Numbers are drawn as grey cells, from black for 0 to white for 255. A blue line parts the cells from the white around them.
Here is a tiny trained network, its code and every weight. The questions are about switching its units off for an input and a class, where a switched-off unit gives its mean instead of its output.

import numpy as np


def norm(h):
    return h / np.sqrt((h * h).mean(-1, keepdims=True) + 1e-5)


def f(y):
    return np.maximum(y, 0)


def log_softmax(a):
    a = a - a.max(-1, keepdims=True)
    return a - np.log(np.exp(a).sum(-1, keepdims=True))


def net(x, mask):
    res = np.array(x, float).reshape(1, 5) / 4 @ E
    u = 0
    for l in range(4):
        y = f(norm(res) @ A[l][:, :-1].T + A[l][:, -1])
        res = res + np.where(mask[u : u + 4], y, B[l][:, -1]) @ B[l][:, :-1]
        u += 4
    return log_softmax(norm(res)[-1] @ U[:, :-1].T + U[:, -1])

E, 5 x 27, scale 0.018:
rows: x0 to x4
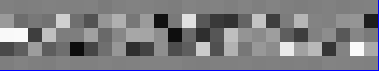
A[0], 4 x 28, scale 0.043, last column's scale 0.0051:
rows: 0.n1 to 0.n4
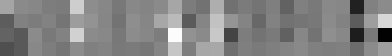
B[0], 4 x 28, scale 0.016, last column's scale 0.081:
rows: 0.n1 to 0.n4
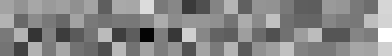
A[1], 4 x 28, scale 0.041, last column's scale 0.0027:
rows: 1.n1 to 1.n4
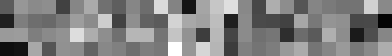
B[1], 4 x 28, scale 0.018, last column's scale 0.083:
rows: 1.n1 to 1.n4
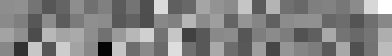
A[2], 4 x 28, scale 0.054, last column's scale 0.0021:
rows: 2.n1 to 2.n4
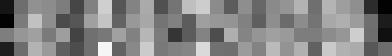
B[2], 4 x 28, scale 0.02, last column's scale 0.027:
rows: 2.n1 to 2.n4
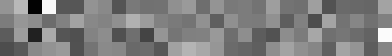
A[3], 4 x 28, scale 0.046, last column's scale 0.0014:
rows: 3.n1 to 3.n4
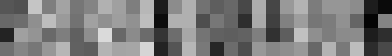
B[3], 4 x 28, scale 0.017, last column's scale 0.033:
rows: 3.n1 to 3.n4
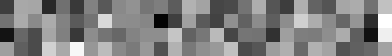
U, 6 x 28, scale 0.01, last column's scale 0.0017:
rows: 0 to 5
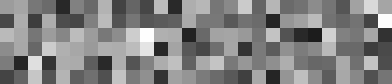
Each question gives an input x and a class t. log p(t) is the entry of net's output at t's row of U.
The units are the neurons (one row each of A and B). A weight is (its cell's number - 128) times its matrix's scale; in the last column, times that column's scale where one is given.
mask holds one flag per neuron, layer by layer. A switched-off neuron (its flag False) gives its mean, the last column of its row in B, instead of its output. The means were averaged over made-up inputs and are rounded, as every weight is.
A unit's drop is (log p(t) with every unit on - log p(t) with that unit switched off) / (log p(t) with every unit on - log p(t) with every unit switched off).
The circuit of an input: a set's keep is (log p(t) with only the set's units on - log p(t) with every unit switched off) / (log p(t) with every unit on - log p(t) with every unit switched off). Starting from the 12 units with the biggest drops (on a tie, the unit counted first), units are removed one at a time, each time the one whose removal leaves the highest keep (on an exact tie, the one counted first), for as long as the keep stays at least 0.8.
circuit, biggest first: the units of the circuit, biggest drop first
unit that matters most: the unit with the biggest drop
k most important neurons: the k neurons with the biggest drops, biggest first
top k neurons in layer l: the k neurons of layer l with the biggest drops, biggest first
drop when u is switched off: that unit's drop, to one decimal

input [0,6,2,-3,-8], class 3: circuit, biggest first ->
[1.n1]
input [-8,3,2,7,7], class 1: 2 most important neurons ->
[0.n2 0.n4]
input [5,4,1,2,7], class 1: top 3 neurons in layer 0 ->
[0.n2 0.n4 0.n1]
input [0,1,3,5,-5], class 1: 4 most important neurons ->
[0.n4 0.n2 1.n1 1.n4]
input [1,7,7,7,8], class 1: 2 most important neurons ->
[1.n1 2.n3]
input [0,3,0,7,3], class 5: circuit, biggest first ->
[0.n2 1.n1]
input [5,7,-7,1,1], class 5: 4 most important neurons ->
[0.n1 0.n4 1.n1 1.n4]
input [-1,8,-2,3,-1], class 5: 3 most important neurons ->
[0.n3 0.n1 1.n1]
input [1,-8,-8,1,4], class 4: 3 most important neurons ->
[0.n4 1.n4 0.n1]
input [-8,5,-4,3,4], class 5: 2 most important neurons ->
[0.n3 1.n1]
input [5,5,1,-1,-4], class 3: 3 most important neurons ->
[0.n3 0.n4 1.n1]
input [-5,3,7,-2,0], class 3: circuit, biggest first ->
[0.n2 1.n1]
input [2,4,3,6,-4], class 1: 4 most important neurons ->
[0.n2 1.n1 0.n4 1.n4]
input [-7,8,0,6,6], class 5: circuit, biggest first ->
[1.n1]
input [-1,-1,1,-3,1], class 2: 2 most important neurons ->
[0.n1 0.n4]
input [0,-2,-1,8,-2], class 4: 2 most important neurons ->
[0.n3 0.n1]
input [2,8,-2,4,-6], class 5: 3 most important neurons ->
[0.n3 0.n1 1.n1]
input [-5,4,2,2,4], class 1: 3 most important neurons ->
[0.n2 1.n1 0.n4]
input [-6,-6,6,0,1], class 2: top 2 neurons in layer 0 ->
[0.n3 0.n4]
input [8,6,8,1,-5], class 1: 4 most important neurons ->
[0.n2 1.n1 0.n1 2.n3]
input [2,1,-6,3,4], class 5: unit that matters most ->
0.n2
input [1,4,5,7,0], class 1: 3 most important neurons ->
[0.n2 1.n1 1.n4]
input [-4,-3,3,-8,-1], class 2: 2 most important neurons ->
[0.n1 1.n3]
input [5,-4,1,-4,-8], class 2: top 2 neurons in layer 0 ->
[0.n1 0.n4]
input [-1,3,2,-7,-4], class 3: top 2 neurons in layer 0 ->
[0.n1 0.n4]
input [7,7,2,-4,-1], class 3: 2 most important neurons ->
[0.n4 1.n1]
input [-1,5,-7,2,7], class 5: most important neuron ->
[1.n1]
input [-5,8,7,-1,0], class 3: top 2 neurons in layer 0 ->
[0.n3 0.n4]
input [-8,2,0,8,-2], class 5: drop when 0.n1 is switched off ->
1.2
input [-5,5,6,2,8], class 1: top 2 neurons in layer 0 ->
[0.n2 0.n1]
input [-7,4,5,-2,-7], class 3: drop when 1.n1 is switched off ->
0.6
